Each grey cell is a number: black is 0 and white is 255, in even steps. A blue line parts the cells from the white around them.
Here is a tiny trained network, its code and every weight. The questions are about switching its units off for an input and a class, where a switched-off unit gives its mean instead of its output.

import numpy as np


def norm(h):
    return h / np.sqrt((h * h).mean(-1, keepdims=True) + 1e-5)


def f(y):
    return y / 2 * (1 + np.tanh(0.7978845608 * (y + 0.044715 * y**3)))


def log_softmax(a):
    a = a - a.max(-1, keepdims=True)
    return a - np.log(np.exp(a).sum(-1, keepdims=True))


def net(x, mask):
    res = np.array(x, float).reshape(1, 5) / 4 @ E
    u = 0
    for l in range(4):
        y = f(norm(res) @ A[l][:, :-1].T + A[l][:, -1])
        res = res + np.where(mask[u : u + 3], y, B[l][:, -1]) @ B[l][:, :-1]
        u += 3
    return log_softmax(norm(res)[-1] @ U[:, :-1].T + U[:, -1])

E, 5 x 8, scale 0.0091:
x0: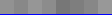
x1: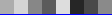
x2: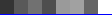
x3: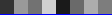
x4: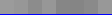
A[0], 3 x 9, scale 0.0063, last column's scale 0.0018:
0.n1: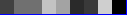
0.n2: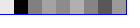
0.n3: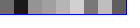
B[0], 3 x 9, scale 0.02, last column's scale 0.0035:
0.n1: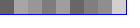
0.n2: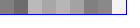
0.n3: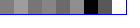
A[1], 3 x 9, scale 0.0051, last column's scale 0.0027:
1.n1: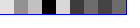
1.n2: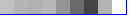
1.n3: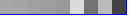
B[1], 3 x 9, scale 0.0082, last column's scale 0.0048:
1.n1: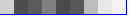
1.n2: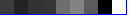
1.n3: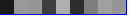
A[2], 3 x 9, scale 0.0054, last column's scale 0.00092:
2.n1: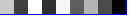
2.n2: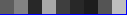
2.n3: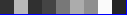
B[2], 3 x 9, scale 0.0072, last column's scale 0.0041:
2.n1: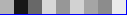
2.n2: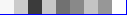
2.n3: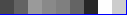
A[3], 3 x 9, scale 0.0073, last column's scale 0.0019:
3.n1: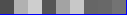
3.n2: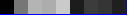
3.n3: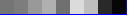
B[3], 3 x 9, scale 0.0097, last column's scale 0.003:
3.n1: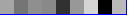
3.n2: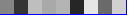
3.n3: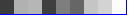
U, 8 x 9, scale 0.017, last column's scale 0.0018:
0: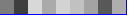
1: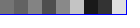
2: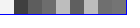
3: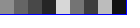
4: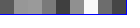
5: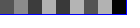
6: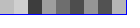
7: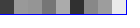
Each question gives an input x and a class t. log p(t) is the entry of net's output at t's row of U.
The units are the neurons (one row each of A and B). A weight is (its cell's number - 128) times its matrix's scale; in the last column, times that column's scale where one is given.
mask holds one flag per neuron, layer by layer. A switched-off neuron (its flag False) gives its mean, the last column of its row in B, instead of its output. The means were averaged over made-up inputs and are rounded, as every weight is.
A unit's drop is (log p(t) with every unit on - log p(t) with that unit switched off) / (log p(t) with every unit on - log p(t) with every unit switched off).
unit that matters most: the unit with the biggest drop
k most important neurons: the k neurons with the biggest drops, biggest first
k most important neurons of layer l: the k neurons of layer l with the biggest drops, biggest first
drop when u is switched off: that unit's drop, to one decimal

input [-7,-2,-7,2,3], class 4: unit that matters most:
3.n3
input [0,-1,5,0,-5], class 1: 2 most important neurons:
0.n3; 1.n1
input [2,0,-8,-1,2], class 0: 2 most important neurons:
0.n2; 2.n2
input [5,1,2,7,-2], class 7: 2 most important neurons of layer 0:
0.n3; 0.n1
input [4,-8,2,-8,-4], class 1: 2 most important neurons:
0.n3; 0.n1
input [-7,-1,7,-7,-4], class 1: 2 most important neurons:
0.n3; 3.n1
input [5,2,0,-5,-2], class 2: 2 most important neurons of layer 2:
2.n1; 2.n3
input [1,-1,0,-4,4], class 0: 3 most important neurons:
0.n2; 3.n2; 1.n3
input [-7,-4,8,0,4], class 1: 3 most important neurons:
0.n3; 1.n1; 3.n3
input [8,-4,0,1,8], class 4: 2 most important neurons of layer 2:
2.n3; 2.n1
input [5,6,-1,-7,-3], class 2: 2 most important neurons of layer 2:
2.n1; 2.n3
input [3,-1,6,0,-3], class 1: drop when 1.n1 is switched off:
0.3
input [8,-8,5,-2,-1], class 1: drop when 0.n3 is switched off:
0.4
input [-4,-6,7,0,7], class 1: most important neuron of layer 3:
3.n3
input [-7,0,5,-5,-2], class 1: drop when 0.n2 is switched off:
-0.1
